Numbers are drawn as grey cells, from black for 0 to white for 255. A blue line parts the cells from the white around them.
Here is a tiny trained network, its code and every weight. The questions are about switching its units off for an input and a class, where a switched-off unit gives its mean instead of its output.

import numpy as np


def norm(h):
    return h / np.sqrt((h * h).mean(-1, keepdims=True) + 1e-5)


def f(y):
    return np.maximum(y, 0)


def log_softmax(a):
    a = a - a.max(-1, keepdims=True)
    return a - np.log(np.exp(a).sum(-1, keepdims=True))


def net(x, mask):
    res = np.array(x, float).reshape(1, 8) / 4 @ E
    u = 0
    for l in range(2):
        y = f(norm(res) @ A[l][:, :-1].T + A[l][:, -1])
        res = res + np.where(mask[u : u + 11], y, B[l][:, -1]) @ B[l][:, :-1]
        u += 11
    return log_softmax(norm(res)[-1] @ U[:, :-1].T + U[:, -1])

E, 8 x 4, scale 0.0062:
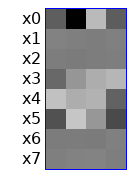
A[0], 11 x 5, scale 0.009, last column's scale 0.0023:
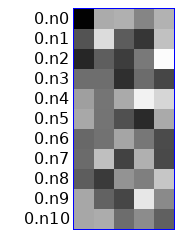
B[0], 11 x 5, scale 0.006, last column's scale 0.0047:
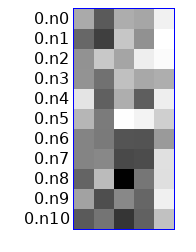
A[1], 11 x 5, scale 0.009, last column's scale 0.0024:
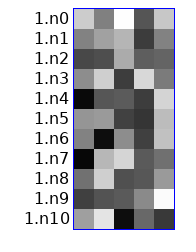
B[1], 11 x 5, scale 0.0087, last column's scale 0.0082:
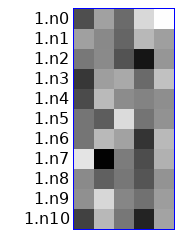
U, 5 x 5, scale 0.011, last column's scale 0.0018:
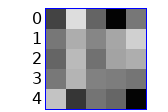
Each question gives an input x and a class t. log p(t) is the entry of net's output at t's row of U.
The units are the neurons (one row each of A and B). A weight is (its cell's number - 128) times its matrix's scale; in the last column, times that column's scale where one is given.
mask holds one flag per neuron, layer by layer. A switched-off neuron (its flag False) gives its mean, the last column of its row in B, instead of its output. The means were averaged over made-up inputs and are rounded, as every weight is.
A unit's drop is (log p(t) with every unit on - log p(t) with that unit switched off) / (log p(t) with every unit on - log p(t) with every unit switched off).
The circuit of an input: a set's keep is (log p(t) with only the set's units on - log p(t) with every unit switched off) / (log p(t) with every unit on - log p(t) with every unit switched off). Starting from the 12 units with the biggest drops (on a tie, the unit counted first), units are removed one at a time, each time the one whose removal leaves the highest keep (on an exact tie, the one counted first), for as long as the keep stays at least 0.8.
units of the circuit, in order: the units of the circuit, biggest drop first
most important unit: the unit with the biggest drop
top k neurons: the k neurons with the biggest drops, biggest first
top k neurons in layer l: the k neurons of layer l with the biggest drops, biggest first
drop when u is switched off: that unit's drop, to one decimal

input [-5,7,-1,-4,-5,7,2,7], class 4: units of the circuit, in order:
0.n1; 1.n7
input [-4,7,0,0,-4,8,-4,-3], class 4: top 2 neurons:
1.n7; 0.n1
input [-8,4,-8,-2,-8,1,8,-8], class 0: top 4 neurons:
0.n7; 1.n10; 1.n0; 0.n5
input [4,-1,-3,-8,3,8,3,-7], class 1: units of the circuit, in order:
0.n5; 1.n0
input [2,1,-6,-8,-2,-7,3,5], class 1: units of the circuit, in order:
0.n5; 1.n7
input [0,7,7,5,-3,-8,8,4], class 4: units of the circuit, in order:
1.n0
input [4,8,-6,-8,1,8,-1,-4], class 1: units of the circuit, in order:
0.n5; 1.n0
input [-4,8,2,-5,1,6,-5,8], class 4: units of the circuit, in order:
0.n1; 1.n7; 0.n4
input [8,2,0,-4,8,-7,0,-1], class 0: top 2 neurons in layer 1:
1.n6; 1.n7
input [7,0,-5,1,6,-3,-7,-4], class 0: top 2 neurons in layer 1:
1.n6; 1.n2
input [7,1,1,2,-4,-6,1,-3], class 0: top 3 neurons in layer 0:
0.n5; 0.n8; 0.n0
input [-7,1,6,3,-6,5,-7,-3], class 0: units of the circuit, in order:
1.n0; 1.n10
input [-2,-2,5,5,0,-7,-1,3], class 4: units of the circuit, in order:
0.n9; 0.n2
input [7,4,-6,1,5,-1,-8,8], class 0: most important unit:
0.n2
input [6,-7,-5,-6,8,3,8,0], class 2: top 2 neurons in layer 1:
1.n0; 1.n1
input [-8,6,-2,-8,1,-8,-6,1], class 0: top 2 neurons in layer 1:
1.n10; 1.n7
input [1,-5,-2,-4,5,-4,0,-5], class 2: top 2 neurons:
1.n0; 1.n7
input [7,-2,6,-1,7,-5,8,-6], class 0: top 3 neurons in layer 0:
0.n2; 0.n8; 0.n0
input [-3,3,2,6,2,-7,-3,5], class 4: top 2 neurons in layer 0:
0.n4; 0.n9
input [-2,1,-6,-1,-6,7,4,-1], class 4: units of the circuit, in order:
1.n7
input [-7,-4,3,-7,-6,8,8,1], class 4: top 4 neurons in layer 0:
0.n1; 0.n8; 0.n3; 0.n5
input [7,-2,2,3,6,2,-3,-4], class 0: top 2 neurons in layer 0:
0.n2; 0.n5
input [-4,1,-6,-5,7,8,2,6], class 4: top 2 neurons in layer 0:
0.n1; 0.n4
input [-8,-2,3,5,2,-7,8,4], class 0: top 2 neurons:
1.n10; 0.n5
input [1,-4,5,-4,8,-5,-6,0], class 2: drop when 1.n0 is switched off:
0.5
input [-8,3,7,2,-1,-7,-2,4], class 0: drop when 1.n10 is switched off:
0.5
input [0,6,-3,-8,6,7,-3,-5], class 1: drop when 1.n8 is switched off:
0.0
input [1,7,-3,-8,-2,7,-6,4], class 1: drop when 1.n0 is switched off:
0.1
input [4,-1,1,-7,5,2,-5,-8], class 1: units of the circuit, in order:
1.n0
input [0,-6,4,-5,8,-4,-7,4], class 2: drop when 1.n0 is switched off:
0.4
